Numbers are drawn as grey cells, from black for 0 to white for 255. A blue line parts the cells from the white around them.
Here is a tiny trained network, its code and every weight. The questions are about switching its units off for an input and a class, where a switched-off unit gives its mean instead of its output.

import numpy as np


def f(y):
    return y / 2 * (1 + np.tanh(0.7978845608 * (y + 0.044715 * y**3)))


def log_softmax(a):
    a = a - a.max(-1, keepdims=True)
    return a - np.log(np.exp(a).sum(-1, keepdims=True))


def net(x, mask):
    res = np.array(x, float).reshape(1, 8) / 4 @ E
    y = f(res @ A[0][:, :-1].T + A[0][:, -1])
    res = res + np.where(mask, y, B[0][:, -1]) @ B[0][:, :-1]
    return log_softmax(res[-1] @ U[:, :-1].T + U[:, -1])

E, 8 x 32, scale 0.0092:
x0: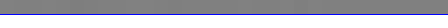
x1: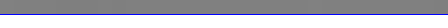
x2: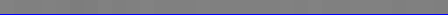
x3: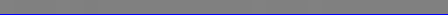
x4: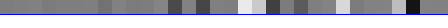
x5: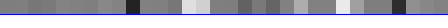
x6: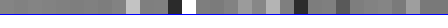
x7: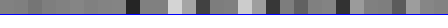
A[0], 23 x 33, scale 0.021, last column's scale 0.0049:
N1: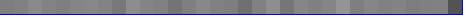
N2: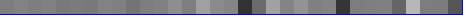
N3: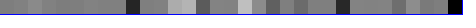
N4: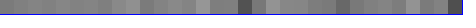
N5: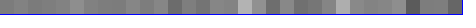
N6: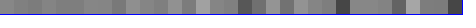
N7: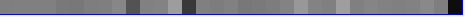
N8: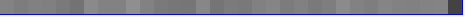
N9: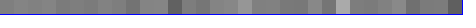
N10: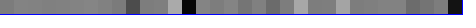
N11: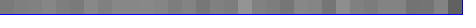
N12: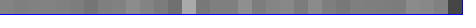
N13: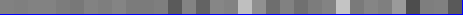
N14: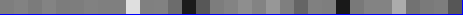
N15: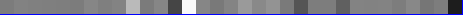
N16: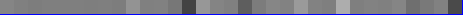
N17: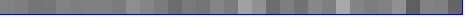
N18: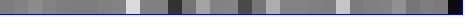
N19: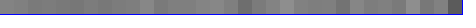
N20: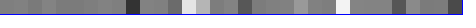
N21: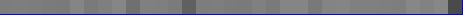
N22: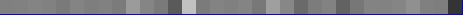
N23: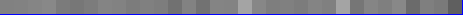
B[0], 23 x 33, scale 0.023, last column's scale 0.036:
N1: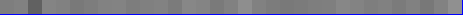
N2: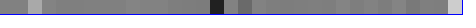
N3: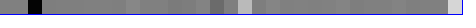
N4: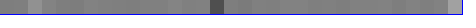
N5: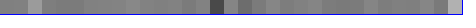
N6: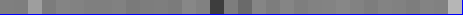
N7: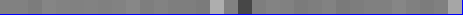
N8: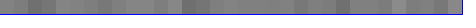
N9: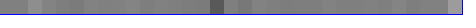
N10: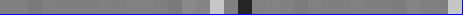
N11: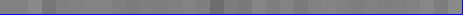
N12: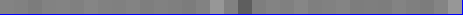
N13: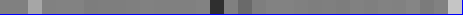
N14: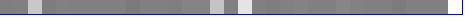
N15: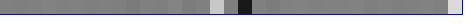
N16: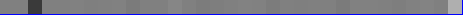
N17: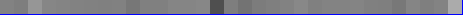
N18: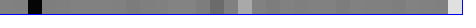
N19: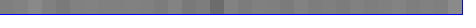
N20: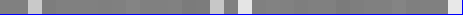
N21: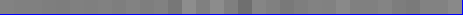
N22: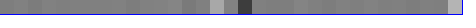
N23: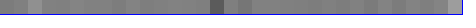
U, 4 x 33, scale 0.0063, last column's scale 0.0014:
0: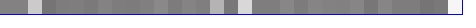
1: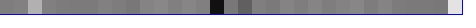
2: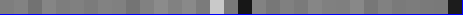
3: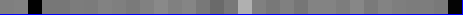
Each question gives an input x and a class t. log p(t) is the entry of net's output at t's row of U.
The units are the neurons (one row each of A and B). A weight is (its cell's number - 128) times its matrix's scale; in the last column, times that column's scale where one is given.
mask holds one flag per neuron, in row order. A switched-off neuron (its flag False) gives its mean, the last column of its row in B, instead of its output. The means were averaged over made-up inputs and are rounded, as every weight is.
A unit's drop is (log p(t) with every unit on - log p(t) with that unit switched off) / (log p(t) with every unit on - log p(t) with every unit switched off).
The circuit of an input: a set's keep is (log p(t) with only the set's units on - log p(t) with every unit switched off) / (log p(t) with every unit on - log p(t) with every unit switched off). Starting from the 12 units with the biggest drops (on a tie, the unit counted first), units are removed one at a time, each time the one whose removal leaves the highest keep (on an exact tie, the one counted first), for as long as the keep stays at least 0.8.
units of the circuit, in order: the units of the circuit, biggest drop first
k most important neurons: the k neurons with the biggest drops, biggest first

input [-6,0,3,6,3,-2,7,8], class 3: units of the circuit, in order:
[N3]
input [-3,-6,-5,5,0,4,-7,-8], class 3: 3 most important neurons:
[N18, N15, N16]
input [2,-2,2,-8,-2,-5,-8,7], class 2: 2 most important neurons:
[N10, N18]
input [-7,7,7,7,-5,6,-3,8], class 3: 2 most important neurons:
[N3, N14]
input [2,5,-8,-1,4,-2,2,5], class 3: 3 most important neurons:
[N3, N2, N6]
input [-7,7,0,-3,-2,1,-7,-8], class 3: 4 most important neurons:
[N18, N15, N16, N22]
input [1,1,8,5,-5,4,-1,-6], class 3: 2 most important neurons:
[N18, N14]
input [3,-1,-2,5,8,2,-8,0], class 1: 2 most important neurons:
[N13, N15]
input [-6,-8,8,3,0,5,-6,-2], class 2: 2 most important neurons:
[N14, N10]
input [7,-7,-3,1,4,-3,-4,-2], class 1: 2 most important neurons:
[N20, N15]
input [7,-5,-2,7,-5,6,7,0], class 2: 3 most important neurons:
[N15, N14, N22]
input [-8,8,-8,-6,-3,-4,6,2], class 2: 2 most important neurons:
[N15, N20]
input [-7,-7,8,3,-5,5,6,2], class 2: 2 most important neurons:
[N14, N15]
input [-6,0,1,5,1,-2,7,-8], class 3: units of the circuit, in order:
[N18]
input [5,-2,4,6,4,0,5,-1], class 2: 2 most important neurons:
[N15, N2]
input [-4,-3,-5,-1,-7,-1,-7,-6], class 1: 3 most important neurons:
[N2, N15, N6]
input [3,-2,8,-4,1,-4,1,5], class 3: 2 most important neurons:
[N3, N20]
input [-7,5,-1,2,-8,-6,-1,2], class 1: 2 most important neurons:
[N2, N20]
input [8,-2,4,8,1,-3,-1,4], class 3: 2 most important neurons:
[N20, N3]
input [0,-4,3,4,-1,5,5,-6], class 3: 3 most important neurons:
[N18, N14, N10]
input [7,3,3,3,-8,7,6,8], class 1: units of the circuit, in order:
[N2]
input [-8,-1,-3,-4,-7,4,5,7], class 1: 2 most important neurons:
[N2, N18]
